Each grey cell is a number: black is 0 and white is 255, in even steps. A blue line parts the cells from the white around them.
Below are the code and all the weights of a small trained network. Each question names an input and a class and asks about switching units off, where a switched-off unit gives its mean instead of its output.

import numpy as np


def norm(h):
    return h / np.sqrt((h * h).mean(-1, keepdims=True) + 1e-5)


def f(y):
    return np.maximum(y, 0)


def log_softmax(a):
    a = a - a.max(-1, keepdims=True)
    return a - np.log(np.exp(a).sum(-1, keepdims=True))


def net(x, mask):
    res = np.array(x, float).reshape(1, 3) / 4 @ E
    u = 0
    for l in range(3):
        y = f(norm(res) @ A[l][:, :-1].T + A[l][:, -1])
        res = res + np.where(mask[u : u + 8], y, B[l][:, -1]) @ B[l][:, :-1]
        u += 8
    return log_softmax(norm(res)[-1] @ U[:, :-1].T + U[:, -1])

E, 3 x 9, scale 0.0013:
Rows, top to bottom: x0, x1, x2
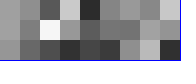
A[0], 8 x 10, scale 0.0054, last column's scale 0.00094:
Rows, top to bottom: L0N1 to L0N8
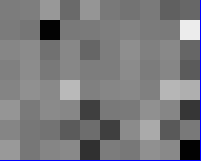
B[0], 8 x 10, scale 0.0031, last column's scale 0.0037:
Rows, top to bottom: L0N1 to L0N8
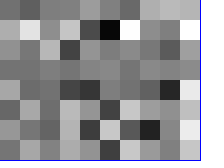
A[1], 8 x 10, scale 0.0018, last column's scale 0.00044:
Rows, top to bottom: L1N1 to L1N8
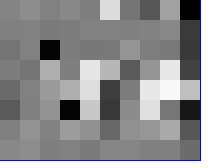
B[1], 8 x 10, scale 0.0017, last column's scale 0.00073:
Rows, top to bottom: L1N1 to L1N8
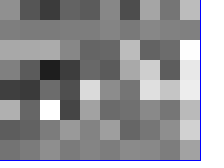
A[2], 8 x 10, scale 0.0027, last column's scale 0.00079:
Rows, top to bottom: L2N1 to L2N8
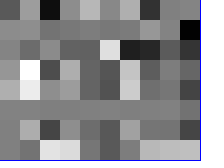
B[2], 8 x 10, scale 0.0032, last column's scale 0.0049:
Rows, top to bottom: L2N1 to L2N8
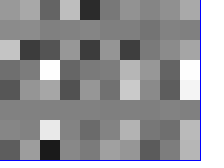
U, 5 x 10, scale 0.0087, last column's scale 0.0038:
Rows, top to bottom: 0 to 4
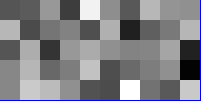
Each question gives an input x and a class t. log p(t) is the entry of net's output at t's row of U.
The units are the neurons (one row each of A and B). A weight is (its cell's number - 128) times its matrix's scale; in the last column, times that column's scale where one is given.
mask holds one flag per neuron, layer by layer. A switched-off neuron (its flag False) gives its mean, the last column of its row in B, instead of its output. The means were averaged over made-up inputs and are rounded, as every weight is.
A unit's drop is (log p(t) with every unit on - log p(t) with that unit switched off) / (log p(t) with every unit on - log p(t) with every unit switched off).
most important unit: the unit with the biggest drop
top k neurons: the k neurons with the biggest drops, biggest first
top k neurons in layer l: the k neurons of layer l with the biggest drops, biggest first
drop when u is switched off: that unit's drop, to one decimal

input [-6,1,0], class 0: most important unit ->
L0N1
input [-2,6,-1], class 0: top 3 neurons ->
[L0N7 L0N2 L1N5]
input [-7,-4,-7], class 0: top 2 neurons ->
[L0N7 L0N5]
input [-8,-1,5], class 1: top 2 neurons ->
[L0N7 L0N2]
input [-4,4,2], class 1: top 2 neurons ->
[L0N2 L0N7]
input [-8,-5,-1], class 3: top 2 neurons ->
[L0N7 L0N1]
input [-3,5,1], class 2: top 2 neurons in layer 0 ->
[L0N5 L0N1]
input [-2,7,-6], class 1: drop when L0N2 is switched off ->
1.1
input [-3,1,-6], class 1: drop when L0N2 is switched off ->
1.0
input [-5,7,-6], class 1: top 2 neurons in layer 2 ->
[L2N5 L2N4]
